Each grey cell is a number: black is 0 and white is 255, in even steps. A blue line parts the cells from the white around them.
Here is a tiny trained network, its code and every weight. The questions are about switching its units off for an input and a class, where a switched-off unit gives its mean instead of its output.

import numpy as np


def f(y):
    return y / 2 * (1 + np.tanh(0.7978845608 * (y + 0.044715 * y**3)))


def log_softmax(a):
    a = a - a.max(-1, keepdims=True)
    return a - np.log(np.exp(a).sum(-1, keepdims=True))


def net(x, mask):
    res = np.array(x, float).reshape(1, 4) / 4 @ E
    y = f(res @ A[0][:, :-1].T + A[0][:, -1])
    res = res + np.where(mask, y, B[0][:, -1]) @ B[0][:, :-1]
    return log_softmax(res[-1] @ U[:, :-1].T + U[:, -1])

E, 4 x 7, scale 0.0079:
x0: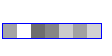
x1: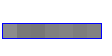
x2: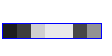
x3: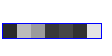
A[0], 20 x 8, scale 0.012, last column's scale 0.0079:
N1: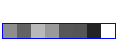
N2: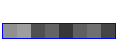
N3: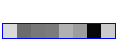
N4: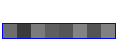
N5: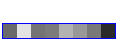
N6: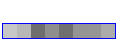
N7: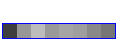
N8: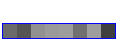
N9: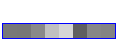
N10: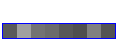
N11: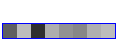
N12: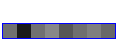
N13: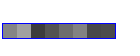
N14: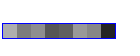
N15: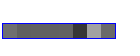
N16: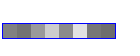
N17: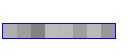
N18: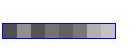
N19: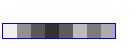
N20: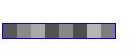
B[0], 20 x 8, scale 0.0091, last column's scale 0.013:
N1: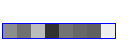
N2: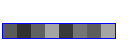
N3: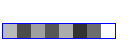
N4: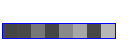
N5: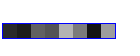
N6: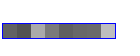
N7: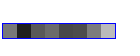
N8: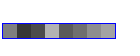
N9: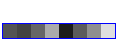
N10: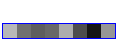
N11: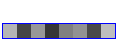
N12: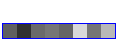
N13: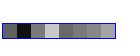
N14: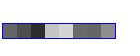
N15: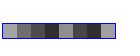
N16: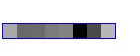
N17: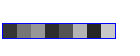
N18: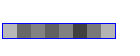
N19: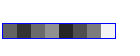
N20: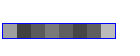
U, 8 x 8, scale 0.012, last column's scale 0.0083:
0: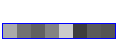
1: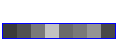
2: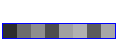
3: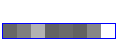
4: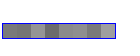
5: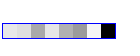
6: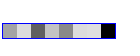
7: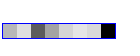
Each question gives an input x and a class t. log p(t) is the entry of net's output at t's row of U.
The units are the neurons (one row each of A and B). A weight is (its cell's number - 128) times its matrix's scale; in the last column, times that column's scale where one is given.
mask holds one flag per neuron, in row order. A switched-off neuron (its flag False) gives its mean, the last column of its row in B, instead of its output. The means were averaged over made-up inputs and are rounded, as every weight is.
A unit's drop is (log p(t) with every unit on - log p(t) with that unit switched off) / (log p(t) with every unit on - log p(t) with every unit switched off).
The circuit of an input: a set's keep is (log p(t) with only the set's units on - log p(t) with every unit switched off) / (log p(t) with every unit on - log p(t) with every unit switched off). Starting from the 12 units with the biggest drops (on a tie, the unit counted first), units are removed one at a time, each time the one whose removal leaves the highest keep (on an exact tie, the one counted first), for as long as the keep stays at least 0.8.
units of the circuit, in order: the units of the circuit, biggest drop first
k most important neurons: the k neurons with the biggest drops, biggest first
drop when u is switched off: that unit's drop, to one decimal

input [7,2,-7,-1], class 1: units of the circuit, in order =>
N19
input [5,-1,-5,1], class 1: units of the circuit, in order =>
N19, N1
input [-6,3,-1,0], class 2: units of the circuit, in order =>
N4, N12
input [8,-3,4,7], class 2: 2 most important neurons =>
N17, N5
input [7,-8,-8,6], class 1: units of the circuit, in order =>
N19, N2
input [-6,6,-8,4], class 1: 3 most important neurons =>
N19, N2, N13
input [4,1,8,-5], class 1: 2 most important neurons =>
N9, N8
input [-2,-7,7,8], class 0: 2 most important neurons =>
N15, N10
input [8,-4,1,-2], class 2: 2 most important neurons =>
N17, N5
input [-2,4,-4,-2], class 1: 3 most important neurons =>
N19, N13, N11
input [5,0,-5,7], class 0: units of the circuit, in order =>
N10, N18
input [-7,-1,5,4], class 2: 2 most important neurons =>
N12, N4
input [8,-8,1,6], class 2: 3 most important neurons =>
N5, N17, N3
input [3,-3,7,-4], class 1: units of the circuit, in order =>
N9
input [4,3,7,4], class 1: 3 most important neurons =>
N9, N1, N3
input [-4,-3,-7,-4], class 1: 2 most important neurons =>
N19, N13
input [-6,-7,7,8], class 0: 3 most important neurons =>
N15, N10, N20
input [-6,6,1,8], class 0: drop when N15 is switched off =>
0.2
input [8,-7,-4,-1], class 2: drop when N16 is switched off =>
0.0
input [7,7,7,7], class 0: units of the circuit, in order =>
N20
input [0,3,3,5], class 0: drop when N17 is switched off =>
0.1
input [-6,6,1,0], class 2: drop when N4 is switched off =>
0.1
